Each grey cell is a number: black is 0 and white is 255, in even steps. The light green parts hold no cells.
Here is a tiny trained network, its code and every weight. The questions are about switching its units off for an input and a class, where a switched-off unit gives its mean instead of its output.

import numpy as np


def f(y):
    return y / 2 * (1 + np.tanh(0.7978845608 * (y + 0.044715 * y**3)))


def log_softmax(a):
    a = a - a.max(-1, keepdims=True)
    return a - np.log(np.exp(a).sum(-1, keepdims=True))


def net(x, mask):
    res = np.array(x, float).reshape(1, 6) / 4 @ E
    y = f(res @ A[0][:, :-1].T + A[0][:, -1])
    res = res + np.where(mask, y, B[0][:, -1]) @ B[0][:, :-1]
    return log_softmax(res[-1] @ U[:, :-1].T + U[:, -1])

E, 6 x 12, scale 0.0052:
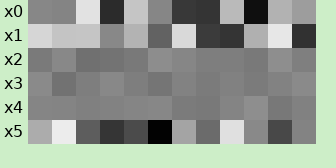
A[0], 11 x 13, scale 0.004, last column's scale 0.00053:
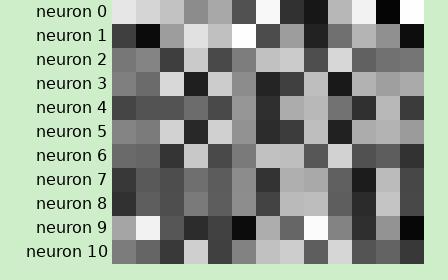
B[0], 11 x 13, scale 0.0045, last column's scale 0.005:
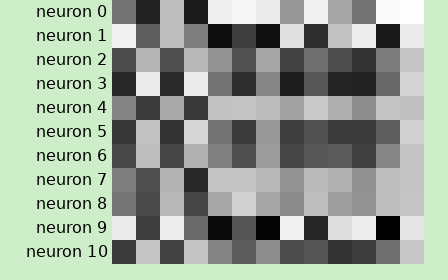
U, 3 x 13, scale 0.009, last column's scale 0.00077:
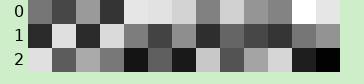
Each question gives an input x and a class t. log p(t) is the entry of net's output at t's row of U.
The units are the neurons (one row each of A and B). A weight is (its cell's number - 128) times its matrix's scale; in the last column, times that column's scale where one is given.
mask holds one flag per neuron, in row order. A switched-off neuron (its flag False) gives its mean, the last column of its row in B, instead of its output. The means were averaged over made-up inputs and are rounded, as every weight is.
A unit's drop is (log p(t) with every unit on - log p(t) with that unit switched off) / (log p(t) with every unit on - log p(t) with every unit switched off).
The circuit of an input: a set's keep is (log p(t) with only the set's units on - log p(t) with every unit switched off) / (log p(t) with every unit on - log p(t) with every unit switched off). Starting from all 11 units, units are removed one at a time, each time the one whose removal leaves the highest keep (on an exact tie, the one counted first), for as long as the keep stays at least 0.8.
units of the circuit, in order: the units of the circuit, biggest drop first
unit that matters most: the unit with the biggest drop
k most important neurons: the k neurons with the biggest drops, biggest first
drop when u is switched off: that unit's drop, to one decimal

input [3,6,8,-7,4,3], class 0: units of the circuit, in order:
neuron 0
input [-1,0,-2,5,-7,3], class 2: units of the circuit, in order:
neuron 0; neuron 3
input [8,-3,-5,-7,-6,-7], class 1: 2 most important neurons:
neuron 3; neuron 5
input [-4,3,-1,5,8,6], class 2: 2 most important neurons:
neuron 9; neuron 3
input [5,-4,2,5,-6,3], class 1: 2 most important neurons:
neuron 3; neuron 0
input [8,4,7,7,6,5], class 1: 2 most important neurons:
neuron 3; neuron 5
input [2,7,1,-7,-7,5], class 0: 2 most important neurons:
neuron 0; neuron 1
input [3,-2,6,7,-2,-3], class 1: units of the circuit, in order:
neuron 9; neuron 0
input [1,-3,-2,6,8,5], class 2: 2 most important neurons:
neuron 9; neuron 0
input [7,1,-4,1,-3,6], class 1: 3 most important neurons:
neuron 3; neuron 5; neuron 1
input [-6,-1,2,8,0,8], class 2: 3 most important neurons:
neuron 9; neuron 3; neuron 5
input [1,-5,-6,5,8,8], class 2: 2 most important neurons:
neuron 9; neuron 0
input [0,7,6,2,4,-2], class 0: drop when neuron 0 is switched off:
0.2
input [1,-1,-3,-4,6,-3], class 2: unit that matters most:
neuron 0
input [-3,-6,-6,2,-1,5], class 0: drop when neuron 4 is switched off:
0.2
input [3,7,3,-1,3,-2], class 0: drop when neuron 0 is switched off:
0.6
